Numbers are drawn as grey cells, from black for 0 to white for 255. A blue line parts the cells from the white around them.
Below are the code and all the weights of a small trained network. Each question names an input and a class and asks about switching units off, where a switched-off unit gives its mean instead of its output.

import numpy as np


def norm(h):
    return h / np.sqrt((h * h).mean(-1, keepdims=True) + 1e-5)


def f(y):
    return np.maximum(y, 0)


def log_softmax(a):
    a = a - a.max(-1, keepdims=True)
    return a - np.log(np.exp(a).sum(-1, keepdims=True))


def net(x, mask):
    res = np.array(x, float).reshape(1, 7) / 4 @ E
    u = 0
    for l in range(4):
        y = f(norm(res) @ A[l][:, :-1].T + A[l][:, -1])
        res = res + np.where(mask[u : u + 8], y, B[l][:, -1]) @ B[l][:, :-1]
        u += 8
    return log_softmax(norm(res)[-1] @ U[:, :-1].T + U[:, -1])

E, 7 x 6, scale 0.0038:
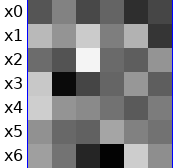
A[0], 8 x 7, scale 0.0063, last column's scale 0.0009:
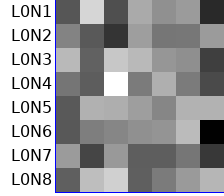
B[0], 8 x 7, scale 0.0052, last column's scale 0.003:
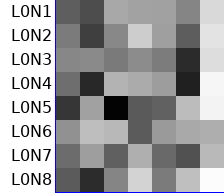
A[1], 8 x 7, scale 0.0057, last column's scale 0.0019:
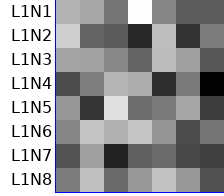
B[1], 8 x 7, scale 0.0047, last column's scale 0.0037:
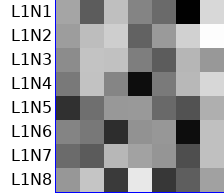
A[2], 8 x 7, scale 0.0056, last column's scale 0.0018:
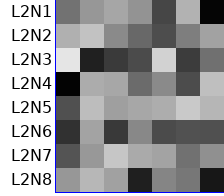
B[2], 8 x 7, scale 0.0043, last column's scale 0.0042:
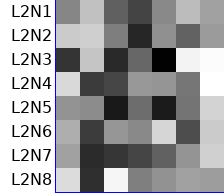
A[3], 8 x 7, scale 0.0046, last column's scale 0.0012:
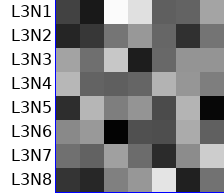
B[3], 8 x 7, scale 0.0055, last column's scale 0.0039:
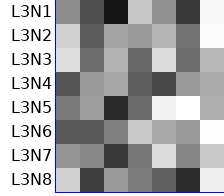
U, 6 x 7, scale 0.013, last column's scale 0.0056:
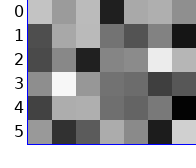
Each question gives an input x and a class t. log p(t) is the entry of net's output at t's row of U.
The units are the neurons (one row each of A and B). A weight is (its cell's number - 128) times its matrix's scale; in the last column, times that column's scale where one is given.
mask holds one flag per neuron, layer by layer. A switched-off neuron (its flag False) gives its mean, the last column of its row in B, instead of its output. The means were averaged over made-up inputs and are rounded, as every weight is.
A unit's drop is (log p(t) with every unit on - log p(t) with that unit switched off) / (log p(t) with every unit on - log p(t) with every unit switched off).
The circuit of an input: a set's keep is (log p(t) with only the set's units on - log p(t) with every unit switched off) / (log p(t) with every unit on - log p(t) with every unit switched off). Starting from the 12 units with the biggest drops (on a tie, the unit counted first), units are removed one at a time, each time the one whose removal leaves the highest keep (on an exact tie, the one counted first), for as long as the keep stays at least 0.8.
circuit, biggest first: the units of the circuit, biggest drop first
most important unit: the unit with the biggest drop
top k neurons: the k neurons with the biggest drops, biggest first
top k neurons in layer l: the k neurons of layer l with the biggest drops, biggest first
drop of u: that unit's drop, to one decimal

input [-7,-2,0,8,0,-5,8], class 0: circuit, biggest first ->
(L1N2 L3N1)
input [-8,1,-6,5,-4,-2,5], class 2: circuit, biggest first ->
(L2N3)
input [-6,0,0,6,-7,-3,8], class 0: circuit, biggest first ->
(L1N2 L3N1)
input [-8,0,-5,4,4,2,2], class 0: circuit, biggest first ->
(L1N2 L0N8 L3N1)
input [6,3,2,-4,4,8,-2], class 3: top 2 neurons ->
(L1N4 L2N2)
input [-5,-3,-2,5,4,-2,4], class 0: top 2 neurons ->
(L1N2 L0N8)
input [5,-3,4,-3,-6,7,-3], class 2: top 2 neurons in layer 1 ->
(L1N4 L1N1)
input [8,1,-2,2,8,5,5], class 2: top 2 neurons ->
(L2N3 L0N2)
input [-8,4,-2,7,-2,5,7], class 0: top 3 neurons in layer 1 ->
(L1N2 L1N3 L1N6)
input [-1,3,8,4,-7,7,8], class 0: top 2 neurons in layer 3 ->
(L3N1 L3N3)
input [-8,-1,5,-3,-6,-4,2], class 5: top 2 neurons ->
(L0N4 L2N3)
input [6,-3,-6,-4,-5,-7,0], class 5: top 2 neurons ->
(L2N6 L2N3)
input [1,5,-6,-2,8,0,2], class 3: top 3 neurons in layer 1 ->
(L1N8 L1N6 L1N4)
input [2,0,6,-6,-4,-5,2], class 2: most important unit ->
L0N5
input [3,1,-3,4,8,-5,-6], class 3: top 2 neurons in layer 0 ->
(L0N8 L0N4)
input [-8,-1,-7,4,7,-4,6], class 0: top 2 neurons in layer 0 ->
(L0N8 L0N5)
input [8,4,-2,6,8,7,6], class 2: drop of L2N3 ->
1.1
